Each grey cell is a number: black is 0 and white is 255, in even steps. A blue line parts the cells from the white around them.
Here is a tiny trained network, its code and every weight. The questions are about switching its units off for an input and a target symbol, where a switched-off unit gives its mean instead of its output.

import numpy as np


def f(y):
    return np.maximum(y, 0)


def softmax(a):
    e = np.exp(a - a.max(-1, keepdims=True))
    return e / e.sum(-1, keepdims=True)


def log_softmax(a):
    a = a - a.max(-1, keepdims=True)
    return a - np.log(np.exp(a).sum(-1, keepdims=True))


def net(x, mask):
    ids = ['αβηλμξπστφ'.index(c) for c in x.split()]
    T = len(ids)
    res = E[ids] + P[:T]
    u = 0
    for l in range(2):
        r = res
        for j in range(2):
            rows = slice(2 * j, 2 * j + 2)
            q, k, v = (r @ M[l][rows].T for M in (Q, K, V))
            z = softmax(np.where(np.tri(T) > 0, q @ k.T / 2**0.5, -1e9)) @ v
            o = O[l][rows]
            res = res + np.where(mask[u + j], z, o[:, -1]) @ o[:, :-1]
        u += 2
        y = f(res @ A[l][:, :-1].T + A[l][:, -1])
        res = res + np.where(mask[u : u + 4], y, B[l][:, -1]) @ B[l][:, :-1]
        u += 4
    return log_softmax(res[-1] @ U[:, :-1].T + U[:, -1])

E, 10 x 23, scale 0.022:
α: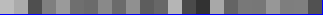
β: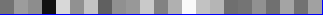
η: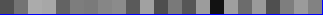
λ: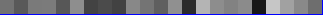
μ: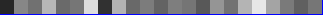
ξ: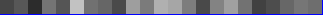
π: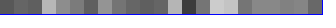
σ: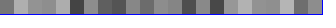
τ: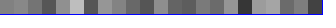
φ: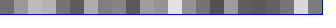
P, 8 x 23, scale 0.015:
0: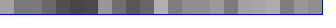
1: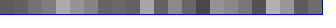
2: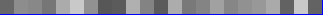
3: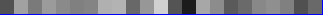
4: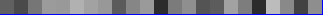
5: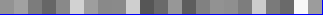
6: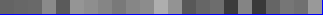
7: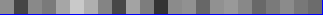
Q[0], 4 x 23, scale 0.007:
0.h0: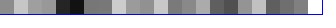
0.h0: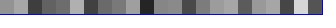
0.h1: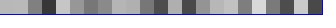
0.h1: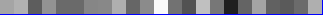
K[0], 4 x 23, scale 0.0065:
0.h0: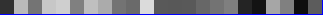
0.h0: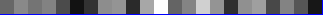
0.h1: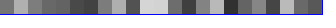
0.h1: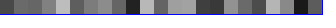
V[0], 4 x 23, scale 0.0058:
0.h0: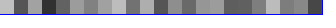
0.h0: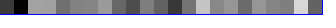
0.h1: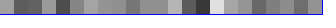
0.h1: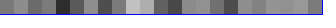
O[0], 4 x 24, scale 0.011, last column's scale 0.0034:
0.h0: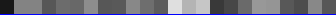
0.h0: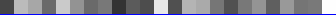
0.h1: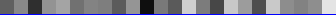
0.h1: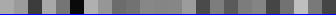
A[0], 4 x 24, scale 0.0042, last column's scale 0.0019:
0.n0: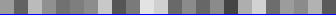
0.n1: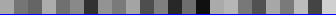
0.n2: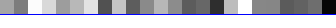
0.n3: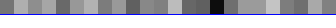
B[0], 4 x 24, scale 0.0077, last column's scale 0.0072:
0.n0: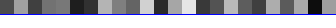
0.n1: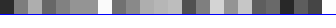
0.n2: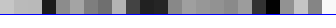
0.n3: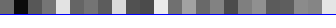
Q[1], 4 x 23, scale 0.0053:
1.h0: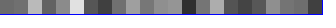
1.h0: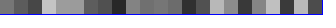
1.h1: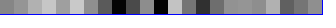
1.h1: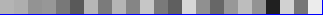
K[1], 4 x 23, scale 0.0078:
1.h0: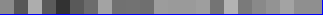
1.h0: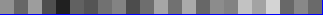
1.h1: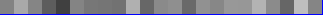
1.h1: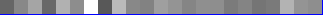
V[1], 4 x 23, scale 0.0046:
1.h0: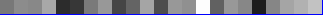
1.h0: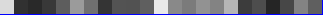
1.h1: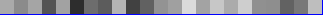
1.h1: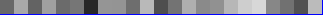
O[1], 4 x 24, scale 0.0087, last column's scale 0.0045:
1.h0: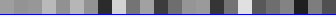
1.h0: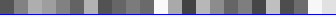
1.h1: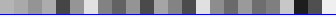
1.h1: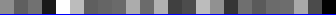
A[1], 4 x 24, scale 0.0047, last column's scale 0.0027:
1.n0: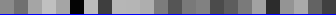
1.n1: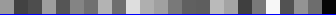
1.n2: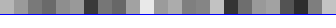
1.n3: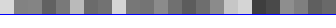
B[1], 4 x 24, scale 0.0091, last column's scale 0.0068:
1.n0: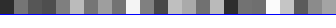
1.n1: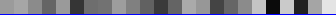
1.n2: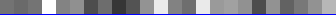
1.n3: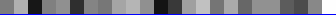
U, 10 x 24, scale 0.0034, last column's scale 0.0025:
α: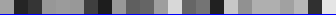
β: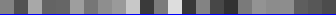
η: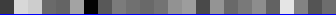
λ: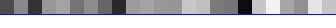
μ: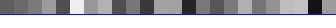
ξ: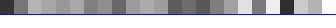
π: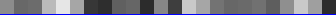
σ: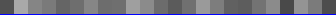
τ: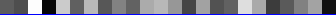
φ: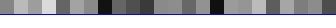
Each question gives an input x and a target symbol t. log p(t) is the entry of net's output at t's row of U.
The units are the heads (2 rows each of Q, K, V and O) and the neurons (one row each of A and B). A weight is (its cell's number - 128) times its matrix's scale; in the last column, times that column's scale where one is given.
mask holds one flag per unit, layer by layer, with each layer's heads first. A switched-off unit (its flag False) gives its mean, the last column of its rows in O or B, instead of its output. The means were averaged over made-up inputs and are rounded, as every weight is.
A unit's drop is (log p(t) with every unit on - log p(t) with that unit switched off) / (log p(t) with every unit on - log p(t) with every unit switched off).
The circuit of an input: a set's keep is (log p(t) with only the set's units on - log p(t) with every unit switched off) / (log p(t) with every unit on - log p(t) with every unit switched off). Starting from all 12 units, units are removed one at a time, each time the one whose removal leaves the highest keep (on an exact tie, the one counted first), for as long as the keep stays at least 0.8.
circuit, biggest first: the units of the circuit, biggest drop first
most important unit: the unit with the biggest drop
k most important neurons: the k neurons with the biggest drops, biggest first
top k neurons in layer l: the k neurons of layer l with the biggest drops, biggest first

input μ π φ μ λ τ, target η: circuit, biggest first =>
[1.n1; 1.h0; 1.h1; 0.h0]
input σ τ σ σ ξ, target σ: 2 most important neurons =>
[1.n3; 0.n0]
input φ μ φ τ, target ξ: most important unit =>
1.h0
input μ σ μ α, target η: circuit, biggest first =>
[1.n1; 1.h0; 1.h1]
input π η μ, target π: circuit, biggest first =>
[0.h1; 0.n2; 0.n3; 1.h1]
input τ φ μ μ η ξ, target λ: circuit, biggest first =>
[1.h0; 0.n2]
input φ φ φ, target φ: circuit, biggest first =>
[1.h1; 1.h0]
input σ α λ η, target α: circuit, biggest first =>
[0.h0; 0.n3; 0.h1]
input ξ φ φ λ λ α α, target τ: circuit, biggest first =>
[1.n1; 1.h0; 0.n1; 0.h0]
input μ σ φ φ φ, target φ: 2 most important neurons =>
[0.n2; 0.n1]
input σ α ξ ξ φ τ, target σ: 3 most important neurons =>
[1.n3; 0.n1; 0.n0]
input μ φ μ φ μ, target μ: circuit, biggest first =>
[1.h0; 1.h1; 1.n3]
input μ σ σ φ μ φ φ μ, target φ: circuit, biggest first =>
[0.n2; 1.h1; 0.n1]
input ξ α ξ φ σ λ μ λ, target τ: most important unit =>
1.n1
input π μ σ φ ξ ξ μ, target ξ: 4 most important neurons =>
[0.n1; 0.n2; 1.n1; 0.n3]
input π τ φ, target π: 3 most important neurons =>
[0.n2; 0.n3; 0.n1]
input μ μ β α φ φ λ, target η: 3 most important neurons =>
[1.n1; 0.n2; 0.n3]
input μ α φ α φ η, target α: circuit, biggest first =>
[0.h0; 0.h1; 0.n3]
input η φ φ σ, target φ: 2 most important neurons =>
[0.n1; 0.n2]
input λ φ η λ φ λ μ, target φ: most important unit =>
1.h1
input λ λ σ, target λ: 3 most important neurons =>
[1.n0; 0.n1; 0.n2]
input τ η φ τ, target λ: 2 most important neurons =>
[0.n2; 1.n2]
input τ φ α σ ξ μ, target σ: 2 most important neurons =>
[1.n3; 0.n2]
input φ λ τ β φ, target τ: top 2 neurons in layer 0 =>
[0.n3; 0.n2]
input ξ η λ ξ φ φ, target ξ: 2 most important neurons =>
[0.n1; 1.n1]
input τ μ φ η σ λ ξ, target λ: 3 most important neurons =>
[0.n2; 0.n1; 1.n2]
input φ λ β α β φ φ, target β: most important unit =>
0.h0
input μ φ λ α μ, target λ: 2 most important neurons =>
[0.n1; 0.n3]
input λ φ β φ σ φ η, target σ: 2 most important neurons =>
[1.n3; 0.n2]
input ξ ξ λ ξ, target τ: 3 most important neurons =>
[1.n1; 0.n1; 0.n2]
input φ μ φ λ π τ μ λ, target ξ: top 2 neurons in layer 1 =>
[1.n1; 1.n2]
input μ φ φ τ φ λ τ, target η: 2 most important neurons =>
[1.n1; 0.n2]
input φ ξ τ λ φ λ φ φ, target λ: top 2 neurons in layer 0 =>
[0.n1; 0.n2]
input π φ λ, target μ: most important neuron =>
[1.n3]
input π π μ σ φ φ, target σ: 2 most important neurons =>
[1.n3; 0.n2]
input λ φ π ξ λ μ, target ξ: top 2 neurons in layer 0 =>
[0.n1; 0.n3]
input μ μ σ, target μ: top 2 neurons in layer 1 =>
[1.n3; 1.n1]
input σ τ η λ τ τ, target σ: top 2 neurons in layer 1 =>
[1.n3; 1.n1]
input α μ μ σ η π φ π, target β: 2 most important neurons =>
[1.n1; 0.n1]
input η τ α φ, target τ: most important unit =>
0.h1
